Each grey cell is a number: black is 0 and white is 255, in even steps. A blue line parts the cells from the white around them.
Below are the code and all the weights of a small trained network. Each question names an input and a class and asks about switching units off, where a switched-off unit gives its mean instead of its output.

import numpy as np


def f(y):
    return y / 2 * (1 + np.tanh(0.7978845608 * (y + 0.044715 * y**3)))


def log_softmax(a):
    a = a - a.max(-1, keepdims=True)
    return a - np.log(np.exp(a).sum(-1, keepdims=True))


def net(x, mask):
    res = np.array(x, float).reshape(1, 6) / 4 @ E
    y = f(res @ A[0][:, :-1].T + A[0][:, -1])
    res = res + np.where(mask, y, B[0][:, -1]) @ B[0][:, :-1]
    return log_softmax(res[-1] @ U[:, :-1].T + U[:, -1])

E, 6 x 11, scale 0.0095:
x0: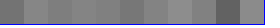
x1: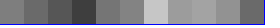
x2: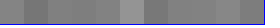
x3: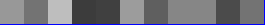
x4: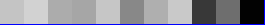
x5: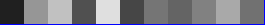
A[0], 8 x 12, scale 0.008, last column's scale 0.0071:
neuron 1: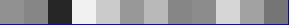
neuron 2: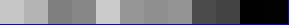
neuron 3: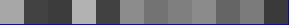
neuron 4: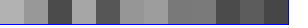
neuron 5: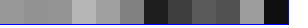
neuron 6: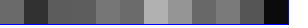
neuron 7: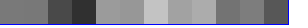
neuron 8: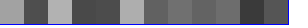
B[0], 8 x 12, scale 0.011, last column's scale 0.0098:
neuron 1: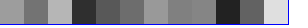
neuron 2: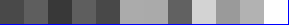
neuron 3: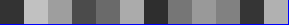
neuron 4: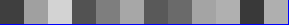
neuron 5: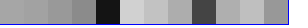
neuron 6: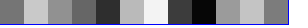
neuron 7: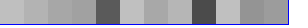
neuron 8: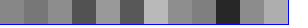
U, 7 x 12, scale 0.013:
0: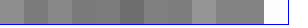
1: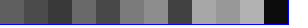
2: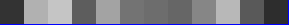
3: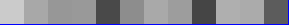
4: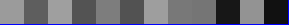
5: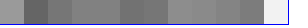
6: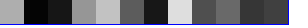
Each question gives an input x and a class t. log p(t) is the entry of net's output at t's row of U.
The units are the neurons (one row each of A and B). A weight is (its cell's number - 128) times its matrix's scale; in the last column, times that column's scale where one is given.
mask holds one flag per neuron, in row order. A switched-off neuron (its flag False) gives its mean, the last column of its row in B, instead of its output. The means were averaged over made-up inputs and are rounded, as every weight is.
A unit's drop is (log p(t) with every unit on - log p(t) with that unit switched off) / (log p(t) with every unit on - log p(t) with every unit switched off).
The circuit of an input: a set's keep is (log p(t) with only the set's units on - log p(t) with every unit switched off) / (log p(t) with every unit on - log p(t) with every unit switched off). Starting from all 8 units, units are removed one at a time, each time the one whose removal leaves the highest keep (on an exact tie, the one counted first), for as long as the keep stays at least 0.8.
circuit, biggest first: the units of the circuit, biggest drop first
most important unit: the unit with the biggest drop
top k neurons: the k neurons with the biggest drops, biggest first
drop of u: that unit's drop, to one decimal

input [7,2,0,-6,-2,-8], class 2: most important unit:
neuron 3
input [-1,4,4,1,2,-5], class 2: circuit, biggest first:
neuron 4; neuron 3
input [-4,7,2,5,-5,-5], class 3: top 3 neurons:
neuron 7; neuron 2; neuron 6
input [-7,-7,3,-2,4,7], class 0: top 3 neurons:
neuron 4; neuron 3; neuron 5
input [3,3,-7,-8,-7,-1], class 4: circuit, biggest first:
neuron 1; neuron 2
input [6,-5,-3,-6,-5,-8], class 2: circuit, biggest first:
neuron 3; neuron 2
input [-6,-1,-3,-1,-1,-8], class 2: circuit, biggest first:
neuron 3; neuron 4
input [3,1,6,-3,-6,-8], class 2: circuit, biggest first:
neuron 3; neuron 2
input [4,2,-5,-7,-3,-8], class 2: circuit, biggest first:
neuron 3; neuron 4
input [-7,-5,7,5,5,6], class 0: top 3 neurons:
neuron 4; neuron 3; neuron 2
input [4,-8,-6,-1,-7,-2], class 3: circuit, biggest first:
neuron 5; neuron 2
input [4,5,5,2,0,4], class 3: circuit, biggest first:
neuron 7; neuron 2; neuron 3
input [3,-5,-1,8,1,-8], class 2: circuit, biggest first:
neuron 4; neuron 3
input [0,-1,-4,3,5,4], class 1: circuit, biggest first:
neuron 2; neuron 4
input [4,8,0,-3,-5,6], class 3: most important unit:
neuron 7
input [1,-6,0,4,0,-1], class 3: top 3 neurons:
neuron 5; neuron 1; neuron 2
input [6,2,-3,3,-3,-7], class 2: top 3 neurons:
neuron 3; neuron 4; neuron 2
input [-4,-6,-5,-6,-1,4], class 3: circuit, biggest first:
neuron 5; neuron 3
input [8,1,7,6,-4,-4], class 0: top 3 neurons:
neuron 1; neuron 2; neuron 3
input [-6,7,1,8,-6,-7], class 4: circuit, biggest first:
neuron 8
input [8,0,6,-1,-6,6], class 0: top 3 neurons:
neuron 2; neuron 3; neuron 4
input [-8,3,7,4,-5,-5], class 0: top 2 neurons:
neuron 2; neuron 3
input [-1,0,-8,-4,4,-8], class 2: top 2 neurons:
neuron 4; neuron 3
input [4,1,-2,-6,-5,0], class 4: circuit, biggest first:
neuron 2; neuron 1
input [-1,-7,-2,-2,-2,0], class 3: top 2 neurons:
neuron 5; neuron 2
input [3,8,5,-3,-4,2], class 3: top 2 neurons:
neuron 7; neuron 2
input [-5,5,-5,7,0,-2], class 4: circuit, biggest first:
neuron 8
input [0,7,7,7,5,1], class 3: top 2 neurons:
neuron 7; neuron 1
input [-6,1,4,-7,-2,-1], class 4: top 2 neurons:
neuron 1; neuron 2
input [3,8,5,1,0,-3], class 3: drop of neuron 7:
0.3
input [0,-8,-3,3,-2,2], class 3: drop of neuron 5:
0.5
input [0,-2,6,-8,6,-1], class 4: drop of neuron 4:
0.0
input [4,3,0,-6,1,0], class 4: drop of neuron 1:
0.8
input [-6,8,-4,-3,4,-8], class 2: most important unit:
neuron 4
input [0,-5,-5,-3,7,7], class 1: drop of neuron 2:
0.7
